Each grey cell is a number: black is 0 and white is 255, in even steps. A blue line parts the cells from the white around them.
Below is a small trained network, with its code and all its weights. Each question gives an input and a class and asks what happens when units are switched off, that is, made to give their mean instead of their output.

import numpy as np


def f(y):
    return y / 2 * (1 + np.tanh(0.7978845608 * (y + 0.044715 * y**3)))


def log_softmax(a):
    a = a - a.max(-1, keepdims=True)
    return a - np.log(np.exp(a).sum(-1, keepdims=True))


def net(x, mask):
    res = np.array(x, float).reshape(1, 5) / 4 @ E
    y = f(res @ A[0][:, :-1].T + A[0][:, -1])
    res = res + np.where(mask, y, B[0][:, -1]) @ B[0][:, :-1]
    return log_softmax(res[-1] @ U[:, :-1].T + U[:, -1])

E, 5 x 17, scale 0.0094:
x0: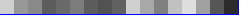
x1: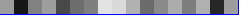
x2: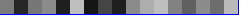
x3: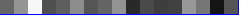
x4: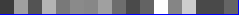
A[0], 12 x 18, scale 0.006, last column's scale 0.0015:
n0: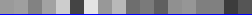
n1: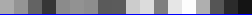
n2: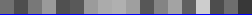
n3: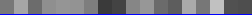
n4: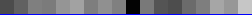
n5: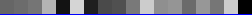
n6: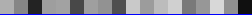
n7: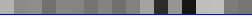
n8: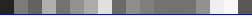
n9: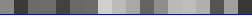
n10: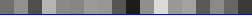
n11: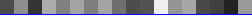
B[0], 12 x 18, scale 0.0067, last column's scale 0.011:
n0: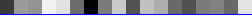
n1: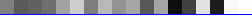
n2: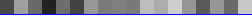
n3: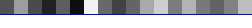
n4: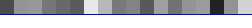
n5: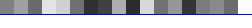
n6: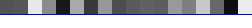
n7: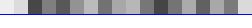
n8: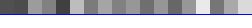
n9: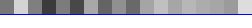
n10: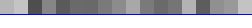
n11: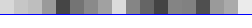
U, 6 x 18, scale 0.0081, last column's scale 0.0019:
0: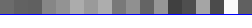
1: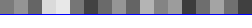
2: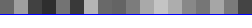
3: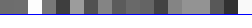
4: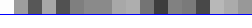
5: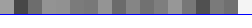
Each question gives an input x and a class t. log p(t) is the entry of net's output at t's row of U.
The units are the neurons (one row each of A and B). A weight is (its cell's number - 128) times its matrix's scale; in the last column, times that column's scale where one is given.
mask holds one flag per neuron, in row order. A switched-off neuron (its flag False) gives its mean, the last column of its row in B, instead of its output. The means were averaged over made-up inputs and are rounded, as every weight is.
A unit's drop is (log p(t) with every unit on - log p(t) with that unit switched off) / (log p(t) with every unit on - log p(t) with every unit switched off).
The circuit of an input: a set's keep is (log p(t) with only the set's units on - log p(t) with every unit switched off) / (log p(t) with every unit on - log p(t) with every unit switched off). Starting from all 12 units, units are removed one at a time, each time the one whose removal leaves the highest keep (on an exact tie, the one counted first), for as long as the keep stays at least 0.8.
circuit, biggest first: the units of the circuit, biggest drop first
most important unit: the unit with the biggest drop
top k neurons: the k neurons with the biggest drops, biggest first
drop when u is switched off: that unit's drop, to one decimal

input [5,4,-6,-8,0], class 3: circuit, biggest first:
(n6)
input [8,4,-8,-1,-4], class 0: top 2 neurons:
(n1 n5)
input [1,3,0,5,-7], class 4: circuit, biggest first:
(n6 n7)
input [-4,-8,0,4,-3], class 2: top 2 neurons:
(n1 n3)
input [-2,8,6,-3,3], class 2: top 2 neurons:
(n9 n2)
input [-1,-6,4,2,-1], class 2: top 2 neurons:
(n3 n0)
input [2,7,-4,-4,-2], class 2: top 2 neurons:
(n9 n2)
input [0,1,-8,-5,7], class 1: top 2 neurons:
(n0 n7)
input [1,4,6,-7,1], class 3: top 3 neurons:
(n6 n0 n8)
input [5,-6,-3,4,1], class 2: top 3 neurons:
(n3 n6 n8)
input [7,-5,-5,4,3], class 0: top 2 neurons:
(n1 n5)
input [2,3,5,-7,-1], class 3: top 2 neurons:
(n6 n0)
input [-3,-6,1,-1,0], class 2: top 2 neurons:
(n1 n3)
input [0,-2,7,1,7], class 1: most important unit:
n5
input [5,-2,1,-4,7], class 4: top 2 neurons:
(n11 n10)
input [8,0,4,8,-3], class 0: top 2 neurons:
(n1 n6)
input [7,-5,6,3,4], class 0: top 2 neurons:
(n1 n0)
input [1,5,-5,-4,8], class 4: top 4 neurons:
(n11 n10 n5 n3)
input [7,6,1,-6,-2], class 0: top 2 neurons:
(n1 n3)
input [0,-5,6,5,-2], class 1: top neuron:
(n5)
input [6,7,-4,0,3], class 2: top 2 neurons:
(n9 n2)
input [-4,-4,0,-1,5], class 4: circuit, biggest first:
(n11 n10)
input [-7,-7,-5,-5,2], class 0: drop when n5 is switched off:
0.2
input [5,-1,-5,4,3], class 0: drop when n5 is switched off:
0.6
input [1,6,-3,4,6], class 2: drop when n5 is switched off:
0.1
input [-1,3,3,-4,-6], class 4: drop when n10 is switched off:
-0.1
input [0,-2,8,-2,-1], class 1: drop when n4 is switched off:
0.0
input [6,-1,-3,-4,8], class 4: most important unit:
n11
